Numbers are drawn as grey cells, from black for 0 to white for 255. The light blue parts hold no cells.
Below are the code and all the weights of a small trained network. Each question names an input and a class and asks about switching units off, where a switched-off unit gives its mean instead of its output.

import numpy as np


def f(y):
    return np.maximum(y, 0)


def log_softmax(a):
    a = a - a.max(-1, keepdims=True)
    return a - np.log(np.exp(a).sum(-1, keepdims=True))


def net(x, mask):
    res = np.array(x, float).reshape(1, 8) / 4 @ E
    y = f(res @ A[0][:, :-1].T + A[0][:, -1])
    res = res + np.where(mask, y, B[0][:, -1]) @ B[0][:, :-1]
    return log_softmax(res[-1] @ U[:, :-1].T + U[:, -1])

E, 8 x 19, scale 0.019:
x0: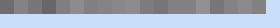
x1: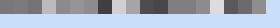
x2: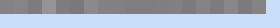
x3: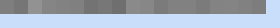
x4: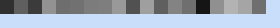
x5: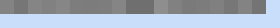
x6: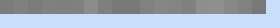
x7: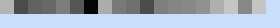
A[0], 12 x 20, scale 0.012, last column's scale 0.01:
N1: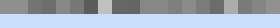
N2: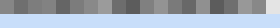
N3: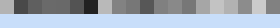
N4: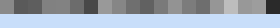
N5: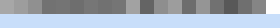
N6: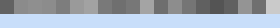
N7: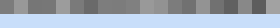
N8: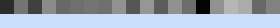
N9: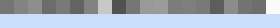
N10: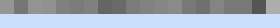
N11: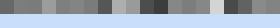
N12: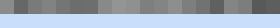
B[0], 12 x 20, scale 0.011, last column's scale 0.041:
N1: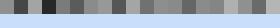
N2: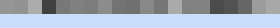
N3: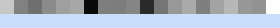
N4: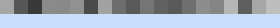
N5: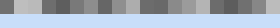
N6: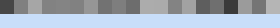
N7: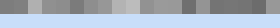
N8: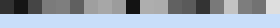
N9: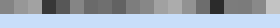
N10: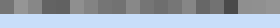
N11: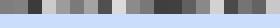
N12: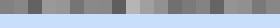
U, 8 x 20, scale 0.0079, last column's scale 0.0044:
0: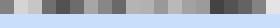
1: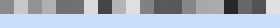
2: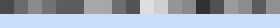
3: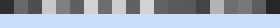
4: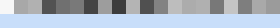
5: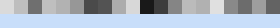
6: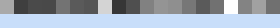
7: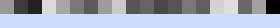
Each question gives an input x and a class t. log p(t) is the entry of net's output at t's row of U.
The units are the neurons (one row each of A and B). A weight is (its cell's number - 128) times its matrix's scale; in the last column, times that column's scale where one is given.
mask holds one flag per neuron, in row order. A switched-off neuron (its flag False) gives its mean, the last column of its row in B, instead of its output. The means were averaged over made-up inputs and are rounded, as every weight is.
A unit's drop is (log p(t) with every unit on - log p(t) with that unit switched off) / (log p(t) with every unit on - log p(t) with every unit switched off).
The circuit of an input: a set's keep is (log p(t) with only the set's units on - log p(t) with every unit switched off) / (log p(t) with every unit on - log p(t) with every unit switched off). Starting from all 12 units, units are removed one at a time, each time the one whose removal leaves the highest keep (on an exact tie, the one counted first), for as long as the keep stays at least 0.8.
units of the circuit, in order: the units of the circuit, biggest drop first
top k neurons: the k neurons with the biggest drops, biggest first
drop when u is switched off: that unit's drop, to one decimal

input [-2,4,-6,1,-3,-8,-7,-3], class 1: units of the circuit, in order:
[N3; N8]
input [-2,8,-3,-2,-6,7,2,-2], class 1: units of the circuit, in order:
[N3]
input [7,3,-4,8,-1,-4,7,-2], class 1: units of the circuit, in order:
[N3; N8]
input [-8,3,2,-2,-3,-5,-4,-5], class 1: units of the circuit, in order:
[N8; N3]
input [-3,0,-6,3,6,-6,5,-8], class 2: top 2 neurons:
[N11; N6]
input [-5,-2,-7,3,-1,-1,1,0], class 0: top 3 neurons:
[N3; N8; N4]
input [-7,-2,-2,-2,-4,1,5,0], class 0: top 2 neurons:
[N3; N4]
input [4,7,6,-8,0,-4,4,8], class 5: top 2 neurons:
[N8; N3]
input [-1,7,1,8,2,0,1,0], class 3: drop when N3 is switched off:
1.0
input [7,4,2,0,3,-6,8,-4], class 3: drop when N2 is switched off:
0.0
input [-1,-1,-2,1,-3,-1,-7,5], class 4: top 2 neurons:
[N11; N8]
